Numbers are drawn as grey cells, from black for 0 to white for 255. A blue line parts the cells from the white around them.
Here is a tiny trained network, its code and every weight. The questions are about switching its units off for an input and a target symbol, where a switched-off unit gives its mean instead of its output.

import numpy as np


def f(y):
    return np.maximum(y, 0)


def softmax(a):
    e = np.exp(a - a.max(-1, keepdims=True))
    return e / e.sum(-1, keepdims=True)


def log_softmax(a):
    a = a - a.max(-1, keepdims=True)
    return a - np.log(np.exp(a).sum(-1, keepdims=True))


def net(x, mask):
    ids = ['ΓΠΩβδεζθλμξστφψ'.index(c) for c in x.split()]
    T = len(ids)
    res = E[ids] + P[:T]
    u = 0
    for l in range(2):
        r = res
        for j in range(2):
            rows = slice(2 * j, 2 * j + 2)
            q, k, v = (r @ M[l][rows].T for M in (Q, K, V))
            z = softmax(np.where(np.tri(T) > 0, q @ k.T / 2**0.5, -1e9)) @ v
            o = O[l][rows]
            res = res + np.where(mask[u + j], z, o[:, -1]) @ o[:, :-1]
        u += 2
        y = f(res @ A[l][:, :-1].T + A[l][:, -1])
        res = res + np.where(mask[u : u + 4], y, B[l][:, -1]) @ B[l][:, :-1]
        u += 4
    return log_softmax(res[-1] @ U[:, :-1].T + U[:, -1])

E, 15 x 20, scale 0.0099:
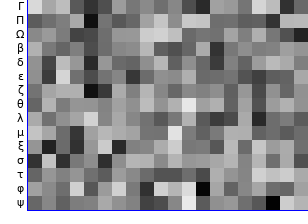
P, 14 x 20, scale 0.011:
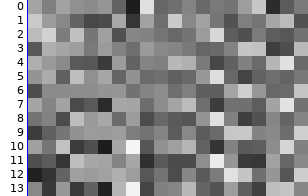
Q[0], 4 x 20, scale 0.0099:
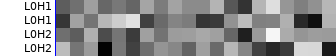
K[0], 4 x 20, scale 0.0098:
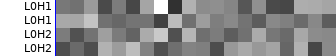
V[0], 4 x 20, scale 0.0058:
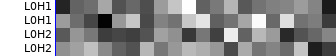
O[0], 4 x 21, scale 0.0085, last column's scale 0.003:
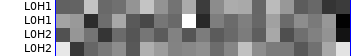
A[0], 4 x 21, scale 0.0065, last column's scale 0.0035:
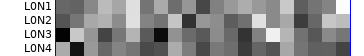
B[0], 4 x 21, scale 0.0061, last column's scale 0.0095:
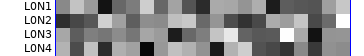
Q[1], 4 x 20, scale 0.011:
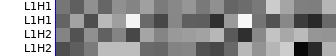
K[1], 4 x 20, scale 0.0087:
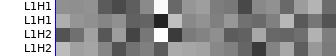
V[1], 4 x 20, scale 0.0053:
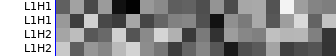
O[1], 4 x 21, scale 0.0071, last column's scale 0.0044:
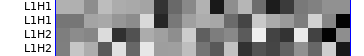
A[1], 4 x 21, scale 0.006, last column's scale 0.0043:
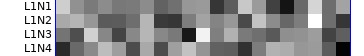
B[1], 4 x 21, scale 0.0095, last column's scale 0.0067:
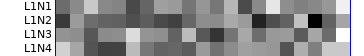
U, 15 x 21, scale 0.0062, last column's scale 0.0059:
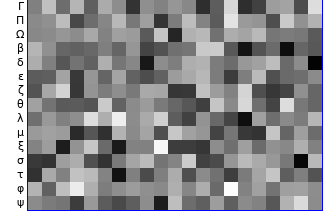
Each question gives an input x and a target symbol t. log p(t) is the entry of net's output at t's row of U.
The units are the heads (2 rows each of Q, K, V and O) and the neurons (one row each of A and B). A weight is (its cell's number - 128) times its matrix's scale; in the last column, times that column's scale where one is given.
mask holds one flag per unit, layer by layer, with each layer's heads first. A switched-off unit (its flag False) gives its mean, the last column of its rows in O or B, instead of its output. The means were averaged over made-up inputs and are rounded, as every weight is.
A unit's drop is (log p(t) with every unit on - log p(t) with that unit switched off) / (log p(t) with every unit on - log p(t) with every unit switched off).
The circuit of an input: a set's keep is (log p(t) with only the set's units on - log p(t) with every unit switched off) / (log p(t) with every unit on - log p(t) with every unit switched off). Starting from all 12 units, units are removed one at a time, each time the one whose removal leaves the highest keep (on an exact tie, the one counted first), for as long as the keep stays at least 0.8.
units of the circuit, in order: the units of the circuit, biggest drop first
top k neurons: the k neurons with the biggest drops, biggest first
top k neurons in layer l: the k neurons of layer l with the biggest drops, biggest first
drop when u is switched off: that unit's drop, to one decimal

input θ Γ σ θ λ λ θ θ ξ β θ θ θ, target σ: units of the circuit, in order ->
(L0N2; L0H1)
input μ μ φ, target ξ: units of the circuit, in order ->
(L0H1)
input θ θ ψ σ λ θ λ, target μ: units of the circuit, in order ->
(L0N2; L1N4; L1H2; L0H1)
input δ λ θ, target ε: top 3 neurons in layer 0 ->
(L0N4; L0N2; L0N1)
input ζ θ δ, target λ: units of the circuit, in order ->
(L0H1; L1N3; L1H1)
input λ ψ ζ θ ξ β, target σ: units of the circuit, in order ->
(L1H1; L0N4)
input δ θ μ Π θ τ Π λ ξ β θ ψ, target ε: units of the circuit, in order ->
(L1N2; L1H1; L0N4; L1H2)
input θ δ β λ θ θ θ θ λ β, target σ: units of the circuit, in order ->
(L0N2; L0H1)
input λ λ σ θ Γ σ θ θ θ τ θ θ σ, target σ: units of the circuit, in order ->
(L0N2; L0H1)
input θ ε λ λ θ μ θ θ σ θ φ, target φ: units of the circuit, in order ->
(L1N1; L0H2; L1H1)
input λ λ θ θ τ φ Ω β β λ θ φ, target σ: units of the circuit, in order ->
(L1H1; L0N4)
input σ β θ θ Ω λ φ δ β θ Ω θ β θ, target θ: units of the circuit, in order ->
(L1N3; L0H1; L1H2)
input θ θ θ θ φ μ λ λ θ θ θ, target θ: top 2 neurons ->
(L1N3; L0N2)
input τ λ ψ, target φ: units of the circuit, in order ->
(L1H1; L1N1)
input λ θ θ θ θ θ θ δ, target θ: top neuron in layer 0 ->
(L0N2)
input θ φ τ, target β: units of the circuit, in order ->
(L1H1; L0N1; L0N2)
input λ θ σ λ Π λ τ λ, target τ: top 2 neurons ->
(L1N2; L1N1)
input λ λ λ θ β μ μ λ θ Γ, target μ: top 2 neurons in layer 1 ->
(L1N4; L1N3)
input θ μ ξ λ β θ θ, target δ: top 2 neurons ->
(L1N4; L0N3)
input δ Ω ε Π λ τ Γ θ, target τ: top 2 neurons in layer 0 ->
(L0N2; L0N1)
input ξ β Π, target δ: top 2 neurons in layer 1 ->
(L1N2; L1N4)
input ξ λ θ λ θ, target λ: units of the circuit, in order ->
(L1H2; L0H1; L1N3)
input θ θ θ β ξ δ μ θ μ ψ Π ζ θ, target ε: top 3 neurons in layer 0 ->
(L0N3; L0N2; L0N1)
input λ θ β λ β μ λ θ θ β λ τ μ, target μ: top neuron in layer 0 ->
(L0N2)
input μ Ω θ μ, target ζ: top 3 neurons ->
(L0N2; L1N1; L0N1)
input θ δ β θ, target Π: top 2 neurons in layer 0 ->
(L0N4; L0N1)
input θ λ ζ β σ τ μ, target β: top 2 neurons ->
(L0N3; L1N1)
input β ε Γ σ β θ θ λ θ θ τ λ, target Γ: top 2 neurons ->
(L0N4; L0N3)
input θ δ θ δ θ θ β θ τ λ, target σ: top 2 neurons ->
(L0N2; L1N3)
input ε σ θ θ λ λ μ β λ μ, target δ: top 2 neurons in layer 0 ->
(L0N3; L0N2)
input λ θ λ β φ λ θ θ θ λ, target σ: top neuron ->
(L0N2)
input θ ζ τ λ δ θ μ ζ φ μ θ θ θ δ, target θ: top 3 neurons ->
(L1N3; L0N2; L0N1)
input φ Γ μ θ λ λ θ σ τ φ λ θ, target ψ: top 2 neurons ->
(L0N2; L0N1)
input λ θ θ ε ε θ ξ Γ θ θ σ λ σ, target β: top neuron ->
(L0N3)
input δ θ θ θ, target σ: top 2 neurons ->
(L0N2; L1N3)
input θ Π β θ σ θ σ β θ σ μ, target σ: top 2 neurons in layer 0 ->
(L0N2; L0N3)
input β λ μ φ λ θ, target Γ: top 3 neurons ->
(L0N4; L0N3; L1N1)
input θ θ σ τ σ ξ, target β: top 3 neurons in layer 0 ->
(L0N1; L0N2; L0N4)
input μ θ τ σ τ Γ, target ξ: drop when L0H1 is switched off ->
1.5
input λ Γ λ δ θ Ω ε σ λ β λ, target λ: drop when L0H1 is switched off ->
0.4
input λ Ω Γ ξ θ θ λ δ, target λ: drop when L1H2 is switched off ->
0.5
